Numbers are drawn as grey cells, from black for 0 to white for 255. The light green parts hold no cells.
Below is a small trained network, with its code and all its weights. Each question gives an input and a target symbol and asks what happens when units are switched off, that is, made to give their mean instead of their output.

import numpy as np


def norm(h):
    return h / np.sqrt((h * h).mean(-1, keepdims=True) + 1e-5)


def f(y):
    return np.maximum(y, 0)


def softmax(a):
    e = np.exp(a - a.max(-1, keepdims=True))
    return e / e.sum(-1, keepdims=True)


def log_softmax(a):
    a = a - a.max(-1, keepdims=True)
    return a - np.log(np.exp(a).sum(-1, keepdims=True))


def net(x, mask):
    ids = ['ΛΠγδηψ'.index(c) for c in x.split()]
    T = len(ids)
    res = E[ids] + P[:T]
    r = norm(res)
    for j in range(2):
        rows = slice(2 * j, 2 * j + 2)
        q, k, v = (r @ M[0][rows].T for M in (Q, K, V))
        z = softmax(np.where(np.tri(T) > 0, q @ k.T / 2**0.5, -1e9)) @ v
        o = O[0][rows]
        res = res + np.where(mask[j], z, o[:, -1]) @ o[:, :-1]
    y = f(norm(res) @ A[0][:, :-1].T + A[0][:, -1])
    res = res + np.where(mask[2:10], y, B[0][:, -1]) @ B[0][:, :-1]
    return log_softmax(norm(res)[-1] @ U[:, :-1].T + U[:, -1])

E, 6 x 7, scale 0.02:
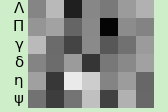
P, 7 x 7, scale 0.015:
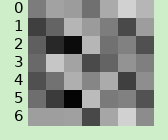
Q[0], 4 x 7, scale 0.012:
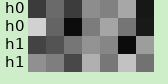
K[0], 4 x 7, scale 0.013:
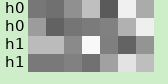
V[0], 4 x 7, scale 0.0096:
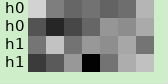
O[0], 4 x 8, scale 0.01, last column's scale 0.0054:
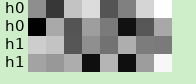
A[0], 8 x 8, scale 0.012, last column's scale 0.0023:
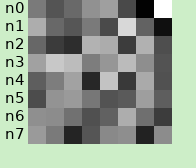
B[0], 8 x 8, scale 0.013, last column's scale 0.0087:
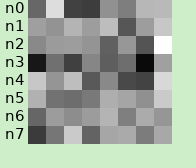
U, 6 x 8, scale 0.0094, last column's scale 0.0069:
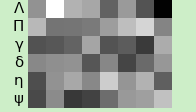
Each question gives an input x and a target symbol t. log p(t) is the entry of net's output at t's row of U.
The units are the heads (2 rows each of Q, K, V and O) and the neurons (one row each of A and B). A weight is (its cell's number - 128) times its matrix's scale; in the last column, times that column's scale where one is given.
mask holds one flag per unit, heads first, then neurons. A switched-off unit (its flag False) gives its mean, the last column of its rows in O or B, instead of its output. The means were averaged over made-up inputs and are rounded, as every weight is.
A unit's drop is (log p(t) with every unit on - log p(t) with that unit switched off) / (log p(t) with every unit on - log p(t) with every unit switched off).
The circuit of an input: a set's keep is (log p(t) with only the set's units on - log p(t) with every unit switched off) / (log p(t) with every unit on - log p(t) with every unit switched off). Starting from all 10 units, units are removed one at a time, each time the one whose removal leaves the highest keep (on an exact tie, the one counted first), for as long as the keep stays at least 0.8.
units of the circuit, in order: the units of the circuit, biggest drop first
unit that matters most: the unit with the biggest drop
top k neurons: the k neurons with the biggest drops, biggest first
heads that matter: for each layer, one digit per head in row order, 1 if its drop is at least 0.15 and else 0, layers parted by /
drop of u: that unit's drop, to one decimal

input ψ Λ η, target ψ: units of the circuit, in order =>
[n0, h0]
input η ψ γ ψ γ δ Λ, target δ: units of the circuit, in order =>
[h1, n4]
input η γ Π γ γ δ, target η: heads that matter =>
11
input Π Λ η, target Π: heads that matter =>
10
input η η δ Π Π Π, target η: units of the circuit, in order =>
[h0, n7, n1]
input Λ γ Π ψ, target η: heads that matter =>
10
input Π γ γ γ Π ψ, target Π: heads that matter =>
10
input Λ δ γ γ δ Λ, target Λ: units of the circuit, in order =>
[n2]
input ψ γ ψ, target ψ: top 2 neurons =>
[n0, n4]
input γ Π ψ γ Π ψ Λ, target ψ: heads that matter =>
00
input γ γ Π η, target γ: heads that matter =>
00
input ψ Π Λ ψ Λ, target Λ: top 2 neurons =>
[n2, n0]
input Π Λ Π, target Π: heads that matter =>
10
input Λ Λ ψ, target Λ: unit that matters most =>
h1
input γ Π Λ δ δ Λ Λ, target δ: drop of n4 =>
0.2
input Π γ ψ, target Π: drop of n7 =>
0.0
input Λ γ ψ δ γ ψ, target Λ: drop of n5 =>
0.1
